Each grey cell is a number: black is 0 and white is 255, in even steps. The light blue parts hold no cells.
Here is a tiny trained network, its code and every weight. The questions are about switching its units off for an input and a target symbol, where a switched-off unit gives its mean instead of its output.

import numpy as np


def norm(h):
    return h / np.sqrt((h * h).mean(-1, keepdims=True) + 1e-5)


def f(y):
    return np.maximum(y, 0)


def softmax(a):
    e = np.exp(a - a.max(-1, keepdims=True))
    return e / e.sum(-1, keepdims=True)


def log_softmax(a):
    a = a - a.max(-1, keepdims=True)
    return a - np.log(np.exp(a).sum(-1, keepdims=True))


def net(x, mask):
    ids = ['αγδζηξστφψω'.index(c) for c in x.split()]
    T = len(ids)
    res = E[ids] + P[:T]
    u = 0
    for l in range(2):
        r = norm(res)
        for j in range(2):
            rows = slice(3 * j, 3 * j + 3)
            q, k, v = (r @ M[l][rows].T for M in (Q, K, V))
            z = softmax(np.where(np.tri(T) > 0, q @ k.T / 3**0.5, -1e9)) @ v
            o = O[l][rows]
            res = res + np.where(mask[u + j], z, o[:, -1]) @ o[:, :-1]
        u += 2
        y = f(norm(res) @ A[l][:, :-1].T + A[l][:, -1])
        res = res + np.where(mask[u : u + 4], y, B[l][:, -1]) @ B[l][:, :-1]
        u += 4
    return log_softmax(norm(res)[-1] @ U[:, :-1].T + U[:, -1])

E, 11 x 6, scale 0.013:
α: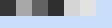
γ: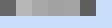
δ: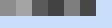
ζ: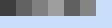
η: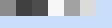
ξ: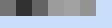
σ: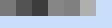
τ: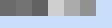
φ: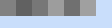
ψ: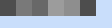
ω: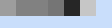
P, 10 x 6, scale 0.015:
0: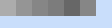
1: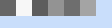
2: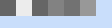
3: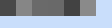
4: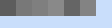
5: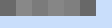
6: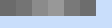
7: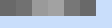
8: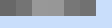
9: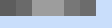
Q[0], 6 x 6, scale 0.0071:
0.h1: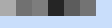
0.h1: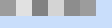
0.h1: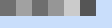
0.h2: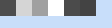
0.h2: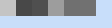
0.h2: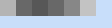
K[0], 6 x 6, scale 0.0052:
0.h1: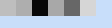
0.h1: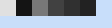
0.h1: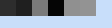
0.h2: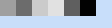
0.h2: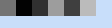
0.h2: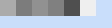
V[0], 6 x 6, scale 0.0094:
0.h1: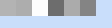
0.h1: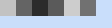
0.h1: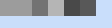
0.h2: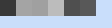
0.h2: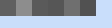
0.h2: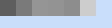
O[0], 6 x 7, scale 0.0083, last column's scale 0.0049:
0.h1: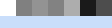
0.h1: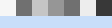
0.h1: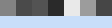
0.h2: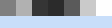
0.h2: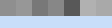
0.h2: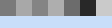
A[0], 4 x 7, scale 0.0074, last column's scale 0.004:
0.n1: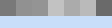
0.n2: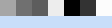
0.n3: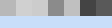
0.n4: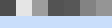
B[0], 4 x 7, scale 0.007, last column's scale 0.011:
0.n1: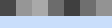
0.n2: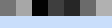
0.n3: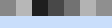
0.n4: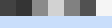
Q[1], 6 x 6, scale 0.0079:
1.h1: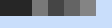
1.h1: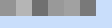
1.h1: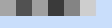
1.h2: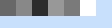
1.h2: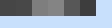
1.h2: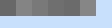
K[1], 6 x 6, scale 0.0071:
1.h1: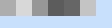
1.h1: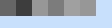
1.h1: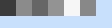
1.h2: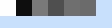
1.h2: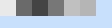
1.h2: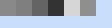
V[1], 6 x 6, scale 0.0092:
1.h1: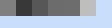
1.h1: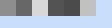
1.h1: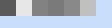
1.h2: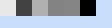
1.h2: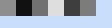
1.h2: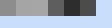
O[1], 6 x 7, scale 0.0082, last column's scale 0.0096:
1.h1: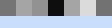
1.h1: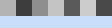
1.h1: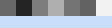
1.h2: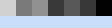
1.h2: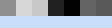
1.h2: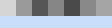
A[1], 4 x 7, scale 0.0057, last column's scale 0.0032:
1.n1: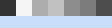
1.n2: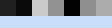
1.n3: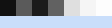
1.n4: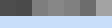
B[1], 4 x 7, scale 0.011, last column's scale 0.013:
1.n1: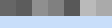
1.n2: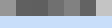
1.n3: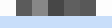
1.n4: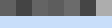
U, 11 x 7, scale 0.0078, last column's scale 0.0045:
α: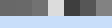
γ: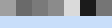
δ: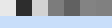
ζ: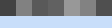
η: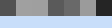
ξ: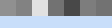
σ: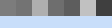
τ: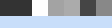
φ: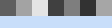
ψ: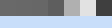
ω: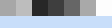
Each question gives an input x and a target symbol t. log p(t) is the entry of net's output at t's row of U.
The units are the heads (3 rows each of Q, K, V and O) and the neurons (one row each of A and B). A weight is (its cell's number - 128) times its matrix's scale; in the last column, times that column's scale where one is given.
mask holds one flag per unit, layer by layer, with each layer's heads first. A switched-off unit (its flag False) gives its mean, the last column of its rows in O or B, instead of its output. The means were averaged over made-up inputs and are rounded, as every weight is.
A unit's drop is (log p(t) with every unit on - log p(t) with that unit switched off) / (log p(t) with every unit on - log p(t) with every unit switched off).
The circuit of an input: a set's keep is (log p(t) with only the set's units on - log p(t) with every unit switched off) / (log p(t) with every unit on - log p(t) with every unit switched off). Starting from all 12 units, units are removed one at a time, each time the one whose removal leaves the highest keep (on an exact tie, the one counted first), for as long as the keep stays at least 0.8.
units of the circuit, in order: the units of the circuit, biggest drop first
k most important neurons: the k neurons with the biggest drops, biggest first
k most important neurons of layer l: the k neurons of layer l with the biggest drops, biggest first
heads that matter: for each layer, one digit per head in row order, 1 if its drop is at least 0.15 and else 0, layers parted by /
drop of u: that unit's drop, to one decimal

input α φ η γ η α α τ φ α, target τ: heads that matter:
01 / 00
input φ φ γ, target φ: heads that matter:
11 / 01
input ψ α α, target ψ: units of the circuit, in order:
[1.h2; 0.h1; 1.h1]
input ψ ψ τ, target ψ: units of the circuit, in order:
[1.h2; 0.h1; 0.h2]
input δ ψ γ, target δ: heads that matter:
11 / 00
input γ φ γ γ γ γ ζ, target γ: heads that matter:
10 / 01
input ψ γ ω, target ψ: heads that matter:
10 / 01
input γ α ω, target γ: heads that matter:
10 / 01
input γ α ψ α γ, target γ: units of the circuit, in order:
[0.h1; 1.h2; 1.h1]
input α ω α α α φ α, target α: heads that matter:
11 / 00
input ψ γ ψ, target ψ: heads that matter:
11 / 01
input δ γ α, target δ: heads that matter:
10 / 00
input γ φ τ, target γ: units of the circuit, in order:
[0.h1]
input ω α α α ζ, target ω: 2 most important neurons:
[0.n2; 0.n4]
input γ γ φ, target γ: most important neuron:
[0.n2]
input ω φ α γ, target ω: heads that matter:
01 / 10
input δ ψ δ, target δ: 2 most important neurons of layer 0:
[0.n4; 0.n2]
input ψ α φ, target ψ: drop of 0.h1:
0.2
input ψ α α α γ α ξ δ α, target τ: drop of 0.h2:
0.2
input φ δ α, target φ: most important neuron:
[0.n2]
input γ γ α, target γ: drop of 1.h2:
0.3
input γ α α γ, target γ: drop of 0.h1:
0.9
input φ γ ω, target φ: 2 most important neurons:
[0.n2; 1.n3]
